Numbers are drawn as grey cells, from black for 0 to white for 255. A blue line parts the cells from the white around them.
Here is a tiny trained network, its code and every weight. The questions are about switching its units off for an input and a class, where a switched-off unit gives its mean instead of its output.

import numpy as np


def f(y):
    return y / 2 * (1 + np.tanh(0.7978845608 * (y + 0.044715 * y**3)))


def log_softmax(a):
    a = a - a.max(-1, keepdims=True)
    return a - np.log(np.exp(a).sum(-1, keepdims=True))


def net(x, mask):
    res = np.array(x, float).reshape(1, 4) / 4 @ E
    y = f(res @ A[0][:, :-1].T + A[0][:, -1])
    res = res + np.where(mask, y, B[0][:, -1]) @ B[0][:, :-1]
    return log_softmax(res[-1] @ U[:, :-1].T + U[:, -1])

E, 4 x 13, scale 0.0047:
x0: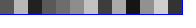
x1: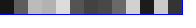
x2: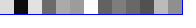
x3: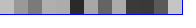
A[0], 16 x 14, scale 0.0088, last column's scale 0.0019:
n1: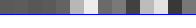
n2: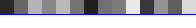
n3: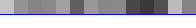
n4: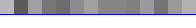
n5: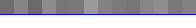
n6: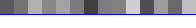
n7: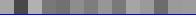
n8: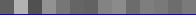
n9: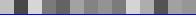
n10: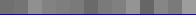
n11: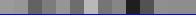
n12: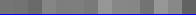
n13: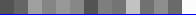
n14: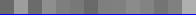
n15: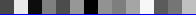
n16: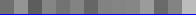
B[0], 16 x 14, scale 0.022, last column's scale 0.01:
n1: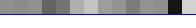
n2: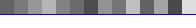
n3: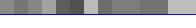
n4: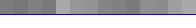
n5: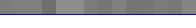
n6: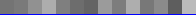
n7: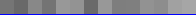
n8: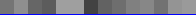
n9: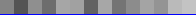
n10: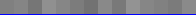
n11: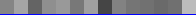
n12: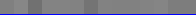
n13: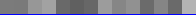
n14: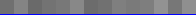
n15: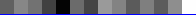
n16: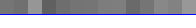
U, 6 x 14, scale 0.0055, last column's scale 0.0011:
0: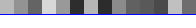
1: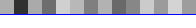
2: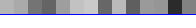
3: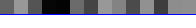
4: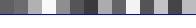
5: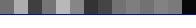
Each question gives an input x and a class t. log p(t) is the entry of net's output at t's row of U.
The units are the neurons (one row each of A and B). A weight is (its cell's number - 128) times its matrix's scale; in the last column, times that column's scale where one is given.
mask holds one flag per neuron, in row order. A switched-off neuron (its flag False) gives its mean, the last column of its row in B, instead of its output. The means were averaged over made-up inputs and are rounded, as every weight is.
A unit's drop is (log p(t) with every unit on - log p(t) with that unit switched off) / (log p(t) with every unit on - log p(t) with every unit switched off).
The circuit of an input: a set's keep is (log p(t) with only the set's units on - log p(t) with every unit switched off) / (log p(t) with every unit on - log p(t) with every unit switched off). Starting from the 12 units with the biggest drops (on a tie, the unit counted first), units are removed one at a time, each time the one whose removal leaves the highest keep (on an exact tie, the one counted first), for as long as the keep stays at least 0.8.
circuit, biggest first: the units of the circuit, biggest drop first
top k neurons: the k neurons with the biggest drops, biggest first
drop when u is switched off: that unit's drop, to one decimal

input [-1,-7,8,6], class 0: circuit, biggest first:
[n3]
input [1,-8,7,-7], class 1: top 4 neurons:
[n9, n7, n4, n11]
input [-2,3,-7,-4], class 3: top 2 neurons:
[n15, n8]
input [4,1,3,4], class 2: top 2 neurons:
[n15, n1]
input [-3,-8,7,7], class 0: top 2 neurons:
[n3, n11]
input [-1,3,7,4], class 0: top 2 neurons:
[n3, n2]
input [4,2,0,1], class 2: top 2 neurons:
[n15, n2]
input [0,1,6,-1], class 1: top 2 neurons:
[n2, n15]
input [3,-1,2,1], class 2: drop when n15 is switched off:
0.4
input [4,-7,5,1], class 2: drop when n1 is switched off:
0.2
